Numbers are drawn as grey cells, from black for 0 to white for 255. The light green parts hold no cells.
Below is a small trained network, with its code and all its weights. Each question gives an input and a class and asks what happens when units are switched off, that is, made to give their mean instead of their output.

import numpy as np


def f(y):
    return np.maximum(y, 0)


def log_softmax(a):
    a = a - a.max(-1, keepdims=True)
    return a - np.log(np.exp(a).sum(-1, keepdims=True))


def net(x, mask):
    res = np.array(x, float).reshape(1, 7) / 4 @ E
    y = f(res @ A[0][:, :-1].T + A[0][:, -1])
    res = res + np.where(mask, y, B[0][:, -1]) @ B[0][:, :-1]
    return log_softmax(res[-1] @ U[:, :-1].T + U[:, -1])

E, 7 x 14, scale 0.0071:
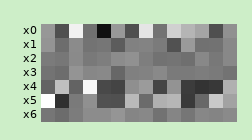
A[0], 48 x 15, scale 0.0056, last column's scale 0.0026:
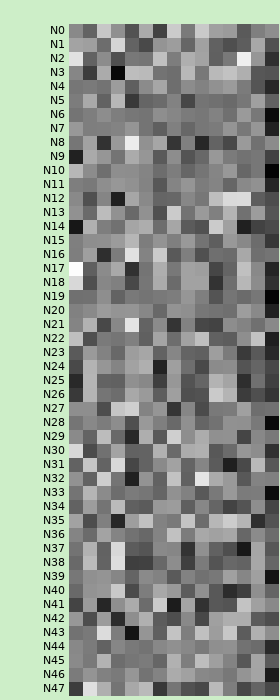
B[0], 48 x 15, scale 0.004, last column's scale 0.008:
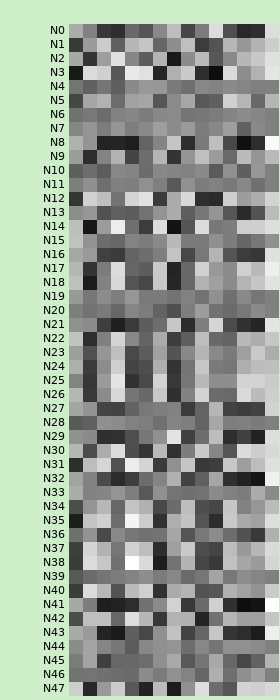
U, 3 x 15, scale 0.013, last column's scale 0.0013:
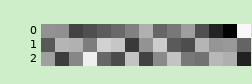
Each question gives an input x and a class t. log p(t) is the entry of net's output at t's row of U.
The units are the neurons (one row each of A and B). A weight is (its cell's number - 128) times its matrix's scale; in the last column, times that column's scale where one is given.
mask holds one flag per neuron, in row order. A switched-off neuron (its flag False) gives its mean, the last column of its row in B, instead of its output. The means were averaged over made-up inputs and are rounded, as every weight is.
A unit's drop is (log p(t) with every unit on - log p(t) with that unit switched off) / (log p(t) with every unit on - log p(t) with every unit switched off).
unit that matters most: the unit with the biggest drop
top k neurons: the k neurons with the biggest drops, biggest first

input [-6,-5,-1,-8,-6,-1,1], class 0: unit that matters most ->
N8
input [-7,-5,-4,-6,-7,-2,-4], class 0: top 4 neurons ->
(N8 N41 N21 N16)
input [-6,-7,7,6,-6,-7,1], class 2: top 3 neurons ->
(N14 N47 N26)
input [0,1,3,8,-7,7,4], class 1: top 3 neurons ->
(N3 N35 N12)
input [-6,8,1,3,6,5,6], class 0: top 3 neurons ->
(N41 N8 N21)
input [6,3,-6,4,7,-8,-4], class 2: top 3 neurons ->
(N14 N47 N25)
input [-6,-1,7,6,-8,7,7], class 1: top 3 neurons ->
(N3 N35 N12)
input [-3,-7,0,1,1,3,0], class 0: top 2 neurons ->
(N14 N47)
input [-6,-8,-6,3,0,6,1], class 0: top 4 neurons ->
(N41 N8 N21 N16)
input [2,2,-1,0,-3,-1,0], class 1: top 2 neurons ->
(N41 N8)
